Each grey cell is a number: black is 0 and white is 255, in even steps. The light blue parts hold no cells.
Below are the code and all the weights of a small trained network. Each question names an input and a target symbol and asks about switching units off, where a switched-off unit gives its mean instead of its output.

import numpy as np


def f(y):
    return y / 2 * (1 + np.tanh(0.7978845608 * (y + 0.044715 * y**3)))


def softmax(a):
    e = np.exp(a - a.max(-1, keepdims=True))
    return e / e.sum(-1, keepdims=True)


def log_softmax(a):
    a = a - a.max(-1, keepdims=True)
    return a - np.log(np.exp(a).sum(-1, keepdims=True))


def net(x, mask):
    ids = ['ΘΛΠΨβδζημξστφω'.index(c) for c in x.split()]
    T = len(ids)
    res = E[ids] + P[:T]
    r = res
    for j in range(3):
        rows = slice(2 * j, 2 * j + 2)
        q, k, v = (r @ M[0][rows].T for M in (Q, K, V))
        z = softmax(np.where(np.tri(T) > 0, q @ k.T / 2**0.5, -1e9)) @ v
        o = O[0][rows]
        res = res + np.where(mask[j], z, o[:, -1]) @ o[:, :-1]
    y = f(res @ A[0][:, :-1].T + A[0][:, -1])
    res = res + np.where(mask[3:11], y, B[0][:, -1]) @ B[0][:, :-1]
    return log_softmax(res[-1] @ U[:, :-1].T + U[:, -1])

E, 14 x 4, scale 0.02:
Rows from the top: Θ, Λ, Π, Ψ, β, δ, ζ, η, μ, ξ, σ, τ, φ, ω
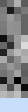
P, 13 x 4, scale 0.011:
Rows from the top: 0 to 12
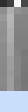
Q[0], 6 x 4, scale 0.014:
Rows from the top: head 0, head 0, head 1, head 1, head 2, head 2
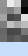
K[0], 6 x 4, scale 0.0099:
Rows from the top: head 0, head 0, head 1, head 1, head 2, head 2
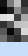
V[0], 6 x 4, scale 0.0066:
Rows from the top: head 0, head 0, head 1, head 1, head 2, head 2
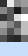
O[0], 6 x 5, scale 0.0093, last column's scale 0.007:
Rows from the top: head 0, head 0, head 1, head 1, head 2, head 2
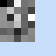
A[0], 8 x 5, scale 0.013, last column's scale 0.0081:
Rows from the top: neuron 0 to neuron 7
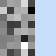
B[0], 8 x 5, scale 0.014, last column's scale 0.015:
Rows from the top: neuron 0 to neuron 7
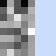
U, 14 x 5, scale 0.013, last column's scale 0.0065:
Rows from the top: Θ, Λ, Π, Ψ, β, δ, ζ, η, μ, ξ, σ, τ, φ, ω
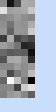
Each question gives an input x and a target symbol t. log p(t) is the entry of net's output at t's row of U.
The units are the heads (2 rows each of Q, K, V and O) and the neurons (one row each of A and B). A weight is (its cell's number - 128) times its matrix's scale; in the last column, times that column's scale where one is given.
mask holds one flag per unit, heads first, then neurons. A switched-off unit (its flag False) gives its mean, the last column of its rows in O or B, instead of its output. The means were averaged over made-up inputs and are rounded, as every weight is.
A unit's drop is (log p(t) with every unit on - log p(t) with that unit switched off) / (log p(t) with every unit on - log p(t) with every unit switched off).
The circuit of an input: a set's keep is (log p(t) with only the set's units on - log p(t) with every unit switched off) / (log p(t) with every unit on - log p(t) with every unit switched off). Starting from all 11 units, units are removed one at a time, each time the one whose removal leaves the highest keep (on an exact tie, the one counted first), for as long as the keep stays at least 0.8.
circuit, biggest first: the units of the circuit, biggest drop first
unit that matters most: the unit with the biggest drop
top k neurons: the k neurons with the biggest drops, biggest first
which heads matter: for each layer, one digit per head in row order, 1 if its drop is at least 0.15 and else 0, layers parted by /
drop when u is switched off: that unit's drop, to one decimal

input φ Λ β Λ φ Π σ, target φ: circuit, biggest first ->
[head 1; head 0]
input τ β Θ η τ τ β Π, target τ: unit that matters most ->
head 0
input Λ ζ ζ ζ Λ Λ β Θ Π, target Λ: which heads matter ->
100
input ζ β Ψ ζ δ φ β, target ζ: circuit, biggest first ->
[head 1; neuron 5]
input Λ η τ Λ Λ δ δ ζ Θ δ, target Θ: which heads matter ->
010
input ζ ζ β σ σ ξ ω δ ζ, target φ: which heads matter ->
001
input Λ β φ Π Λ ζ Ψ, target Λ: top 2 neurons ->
[neuron 4; neuron 1]
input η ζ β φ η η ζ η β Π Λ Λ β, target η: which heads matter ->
110
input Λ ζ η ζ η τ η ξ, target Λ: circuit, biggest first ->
[head 0; neuron 1]
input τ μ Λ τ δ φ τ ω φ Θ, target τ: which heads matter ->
100
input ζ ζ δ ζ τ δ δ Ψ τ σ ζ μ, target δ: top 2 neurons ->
[neuron 1; neuron 3]
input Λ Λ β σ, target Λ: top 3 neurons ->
[neuron 4; neuron 1; neuron 0]
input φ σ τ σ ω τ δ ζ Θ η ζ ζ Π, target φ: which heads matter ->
110
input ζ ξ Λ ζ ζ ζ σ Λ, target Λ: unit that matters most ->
neuron 3
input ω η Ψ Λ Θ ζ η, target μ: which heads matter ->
001
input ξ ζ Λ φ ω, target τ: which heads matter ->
001
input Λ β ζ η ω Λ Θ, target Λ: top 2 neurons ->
[neuron 4; neuron 1]
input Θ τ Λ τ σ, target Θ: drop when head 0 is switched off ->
0.2
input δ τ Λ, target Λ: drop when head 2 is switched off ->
0.1
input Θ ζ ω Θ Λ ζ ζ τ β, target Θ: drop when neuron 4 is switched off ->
0.0
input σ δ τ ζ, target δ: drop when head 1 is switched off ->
0.1
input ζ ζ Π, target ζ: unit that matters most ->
head 1
